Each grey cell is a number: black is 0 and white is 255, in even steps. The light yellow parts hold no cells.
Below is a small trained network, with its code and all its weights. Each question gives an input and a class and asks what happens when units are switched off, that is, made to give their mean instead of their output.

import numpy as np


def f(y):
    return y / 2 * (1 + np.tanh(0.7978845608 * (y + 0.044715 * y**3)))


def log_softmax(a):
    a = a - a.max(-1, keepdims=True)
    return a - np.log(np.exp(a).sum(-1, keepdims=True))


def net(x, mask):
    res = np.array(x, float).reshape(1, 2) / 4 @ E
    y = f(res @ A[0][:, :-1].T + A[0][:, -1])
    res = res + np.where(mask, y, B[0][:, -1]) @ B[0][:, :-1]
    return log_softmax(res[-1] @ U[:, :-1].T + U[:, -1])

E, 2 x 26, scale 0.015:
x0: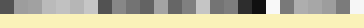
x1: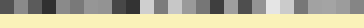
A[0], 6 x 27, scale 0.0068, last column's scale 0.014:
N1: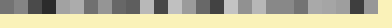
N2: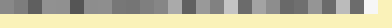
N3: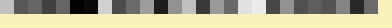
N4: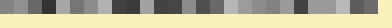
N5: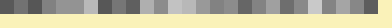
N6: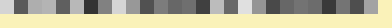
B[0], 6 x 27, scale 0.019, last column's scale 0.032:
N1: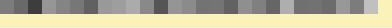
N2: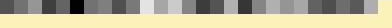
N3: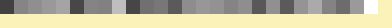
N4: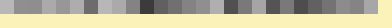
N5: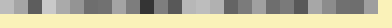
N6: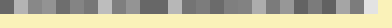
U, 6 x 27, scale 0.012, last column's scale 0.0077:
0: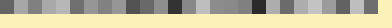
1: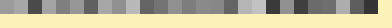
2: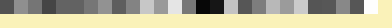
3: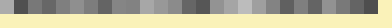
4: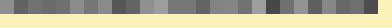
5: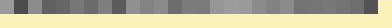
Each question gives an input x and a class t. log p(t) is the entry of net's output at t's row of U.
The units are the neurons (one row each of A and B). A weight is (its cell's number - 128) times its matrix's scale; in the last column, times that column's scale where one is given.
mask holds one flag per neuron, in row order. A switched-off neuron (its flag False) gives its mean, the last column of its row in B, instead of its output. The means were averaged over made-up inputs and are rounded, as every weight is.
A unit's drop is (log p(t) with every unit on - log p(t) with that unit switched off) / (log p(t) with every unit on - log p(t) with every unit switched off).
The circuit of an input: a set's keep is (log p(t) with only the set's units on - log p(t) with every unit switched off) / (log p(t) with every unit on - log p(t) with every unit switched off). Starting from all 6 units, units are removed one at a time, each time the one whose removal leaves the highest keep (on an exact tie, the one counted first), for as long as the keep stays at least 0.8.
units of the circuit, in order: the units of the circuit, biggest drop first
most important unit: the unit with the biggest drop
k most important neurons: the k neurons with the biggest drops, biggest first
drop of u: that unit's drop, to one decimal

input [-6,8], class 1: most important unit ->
N1
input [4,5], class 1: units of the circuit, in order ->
N3; N5
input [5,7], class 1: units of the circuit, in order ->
N5; N3
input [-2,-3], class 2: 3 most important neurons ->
N4; N5; N1
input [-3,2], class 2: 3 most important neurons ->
N2; N5; N1
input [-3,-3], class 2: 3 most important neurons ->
N6; N4; N5
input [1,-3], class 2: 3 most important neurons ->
N3; N4; N5
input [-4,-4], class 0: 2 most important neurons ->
N3; N1
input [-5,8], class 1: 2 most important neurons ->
N1; N4
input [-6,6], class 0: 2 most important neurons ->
N3; N6
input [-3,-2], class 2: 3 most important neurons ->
N5; N6; N4
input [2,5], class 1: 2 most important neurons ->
N5; N3
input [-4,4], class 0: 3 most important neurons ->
N3; N6; N4
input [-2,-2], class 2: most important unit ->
N4
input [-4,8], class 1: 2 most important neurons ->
N1; N4
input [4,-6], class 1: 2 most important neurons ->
N3; N2
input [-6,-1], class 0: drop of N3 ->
2.2
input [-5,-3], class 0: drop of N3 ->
1.7
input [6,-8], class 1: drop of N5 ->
0.0
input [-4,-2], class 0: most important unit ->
N3
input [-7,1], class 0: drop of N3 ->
2.7
